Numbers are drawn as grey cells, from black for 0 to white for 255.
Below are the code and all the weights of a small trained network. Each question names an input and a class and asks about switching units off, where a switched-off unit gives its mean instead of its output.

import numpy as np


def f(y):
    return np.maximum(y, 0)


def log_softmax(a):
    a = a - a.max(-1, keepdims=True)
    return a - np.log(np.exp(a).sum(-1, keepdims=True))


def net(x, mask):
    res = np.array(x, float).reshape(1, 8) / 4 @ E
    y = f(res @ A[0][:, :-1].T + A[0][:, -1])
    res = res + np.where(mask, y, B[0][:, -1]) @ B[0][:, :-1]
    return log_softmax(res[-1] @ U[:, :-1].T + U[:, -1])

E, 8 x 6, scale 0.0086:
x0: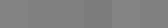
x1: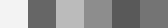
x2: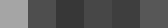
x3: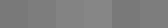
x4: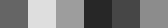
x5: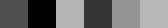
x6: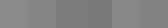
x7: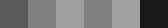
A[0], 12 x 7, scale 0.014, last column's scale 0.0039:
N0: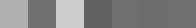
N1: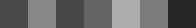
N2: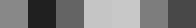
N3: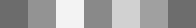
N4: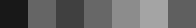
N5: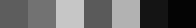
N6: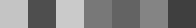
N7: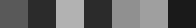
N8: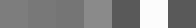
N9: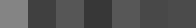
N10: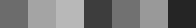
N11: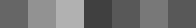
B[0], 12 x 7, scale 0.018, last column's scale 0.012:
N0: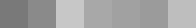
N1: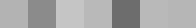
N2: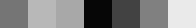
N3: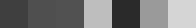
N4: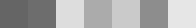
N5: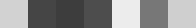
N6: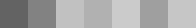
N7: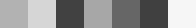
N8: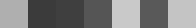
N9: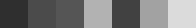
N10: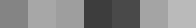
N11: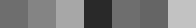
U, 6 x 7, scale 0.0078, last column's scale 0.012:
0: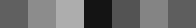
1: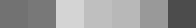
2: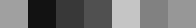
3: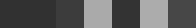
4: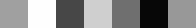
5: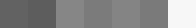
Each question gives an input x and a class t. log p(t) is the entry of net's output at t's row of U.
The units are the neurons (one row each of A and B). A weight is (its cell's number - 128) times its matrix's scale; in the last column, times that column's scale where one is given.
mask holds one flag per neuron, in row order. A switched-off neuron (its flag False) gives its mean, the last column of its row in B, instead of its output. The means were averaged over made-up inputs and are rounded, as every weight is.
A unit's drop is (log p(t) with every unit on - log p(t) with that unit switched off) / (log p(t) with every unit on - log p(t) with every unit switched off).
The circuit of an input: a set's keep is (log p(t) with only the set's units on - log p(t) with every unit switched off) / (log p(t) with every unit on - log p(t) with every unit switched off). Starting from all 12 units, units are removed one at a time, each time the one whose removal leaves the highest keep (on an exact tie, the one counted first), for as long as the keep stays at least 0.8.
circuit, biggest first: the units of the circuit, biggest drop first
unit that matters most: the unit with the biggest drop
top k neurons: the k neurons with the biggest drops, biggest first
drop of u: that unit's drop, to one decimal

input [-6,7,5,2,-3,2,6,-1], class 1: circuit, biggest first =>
(N6)
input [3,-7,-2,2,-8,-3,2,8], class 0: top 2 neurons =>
(N2 N8)
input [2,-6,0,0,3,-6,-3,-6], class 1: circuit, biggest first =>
(N7 N2)
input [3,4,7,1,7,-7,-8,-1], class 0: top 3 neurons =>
(N7 N3 N11)
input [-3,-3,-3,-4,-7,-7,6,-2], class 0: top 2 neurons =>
(N7 N2)
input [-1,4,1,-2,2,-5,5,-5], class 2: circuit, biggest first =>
(N7 N2 N4)
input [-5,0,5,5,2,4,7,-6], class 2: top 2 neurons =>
(N8 N3)
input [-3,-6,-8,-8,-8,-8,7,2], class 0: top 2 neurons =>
(N2 N7)
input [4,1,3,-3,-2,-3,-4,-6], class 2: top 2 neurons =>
(N7 N8)
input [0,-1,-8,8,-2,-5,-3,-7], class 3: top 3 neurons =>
(N5 N3 N7)
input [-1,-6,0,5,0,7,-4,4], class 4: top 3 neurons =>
(N7 N6 N0)
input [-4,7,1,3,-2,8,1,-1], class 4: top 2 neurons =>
(N7 N4)
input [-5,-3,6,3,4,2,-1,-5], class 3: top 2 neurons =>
(N9 N5)
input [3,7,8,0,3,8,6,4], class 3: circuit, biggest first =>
(N9)
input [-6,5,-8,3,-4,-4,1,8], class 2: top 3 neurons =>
(N5 N9 N7)
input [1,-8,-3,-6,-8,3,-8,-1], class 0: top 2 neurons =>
(N2 N6)
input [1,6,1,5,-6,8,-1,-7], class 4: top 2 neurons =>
(N7 N5)
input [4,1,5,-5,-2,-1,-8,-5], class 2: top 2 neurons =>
(N3 N8)
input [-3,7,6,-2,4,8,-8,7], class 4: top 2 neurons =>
(N7 N4)
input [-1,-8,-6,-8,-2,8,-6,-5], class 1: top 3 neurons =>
(N4 N1 N9)
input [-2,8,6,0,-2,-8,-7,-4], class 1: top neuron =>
(N7)
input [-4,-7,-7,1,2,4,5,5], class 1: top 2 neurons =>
(N4 N1)
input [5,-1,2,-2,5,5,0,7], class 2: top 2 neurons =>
(N5 N2)
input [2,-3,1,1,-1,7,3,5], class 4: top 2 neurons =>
(N7 N8)
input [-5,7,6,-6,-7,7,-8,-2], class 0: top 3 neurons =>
(N2 N4 N3)
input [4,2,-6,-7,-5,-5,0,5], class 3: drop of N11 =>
0.2
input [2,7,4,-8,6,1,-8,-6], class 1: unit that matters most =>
N6
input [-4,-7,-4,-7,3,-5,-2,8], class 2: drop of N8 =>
-0.1
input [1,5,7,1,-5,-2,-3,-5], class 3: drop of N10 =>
0.1
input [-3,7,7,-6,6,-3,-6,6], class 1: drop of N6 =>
0.6
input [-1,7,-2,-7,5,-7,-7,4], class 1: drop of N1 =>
-0.1
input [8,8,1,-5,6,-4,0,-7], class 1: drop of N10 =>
0.0
